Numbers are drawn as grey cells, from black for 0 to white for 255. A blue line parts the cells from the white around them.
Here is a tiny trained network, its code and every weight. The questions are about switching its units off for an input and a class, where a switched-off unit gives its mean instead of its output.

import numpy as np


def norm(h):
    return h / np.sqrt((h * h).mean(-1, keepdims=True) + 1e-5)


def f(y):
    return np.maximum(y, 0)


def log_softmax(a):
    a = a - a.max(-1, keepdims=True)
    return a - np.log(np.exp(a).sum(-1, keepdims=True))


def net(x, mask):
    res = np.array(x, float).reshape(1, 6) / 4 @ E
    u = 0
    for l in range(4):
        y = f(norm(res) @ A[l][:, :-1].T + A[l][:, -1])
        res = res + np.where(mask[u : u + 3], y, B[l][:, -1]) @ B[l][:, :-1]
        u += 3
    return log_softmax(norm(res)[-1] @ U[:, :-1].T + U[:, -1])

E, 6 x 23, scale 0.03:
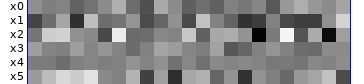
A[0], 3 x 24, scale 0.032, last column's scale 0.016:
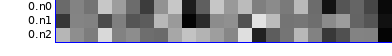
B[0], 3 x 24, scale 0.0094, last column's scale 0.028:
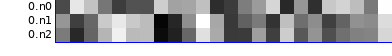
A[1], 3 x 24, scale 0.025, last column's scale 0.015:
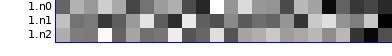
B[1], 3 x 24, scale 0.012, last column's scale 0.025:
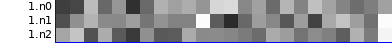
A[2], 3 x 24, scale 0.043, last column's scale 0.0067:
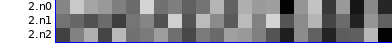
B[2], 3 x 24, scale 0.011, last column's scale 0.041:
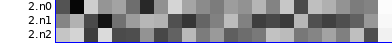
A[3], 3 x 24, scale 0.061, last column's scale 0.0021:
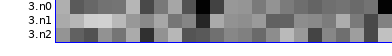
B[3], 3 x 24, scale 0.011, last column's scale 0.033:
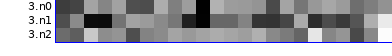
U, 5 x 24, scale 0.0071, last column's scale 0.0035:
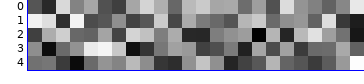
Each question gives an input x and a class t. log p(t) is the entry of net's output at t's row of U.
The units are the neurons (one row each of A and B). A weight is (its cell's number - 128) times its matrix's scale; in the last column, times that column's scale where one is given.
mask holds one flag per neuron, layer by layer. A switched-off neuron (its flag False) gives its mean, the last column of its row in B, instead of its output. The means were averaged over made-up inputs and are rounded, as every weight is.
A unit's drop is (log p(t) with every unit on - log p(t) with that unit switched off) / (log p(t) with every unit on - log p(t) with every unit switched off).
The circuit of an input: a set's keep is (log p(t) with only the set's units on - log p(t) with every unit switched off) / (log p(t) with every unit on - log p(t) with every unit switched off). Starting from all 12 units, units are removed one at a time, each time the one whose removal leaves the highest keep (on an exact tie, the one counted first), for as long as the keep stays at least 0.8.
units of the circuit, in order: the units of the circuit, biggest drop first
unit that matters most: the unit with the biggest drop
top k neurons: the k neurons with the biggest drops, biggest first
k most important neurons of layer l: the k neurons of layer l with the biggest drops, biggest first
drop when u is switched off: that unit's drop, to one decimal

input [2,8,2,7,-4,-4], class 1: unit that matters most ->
2.n2
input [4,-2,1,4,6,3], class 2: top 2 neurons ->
1.n1; 0.n1
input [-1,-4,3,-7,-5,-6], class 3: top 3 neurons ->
0.n1; 3.n1; 0.n0
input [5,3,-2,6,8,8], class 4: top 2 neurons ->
3.n1; 0.n1
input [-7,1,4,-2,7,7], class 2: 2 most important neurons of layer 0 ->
0.n0; 0.n1
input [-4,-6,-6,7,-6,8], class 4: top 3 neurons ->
3.n1; 2.n2; 2.n0
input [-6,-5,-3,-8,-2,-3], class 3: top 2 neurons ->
0.n1; 2.n2
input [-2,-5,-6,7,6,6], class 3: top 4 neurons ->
0.n2; 2.n0; 2.n2; 3.n1
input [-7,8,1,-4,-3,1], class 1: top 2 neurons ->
2.n2; 1.n1
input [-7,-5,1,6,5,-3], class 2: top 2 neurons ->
0.n0; 2.n2
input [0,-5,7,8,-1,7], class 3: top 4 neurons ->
0.n2; 3.n1; 2.n1; 2.n0
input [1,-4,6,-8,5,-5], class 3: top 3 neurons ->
0.n1; 2.n1; 0.n0
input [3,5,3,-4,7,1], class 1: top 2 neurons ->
2.n2; 0.n2
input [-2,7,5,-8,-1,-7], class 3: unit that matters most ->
0.n1
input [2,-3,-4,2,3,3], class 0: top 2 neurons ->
3.n2; 2.n2
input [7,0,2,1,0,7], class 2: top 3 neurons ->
1.n1; 0.n0; 2.n1
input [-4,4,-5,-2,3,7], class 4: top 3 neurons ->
3.n1; 2.n0; 1.n1
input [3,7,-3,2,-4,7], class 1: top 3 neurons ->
2.n2; 1.n2; 2.n1
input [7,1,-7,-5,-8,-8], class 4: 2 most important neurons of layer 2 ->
2.n0; 2.n1
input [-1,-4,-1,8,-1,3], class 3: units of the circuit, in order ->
0.n2
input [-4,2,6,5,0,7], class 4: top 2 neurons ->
3.n1; 3.n2
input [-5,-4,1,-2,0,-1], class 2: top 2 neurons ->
0.n0; 2.n2
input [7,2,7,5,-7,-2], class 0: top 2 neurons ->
2.n0; 3.n1
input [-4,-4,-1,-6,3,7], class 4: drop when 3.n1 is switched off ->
1.1
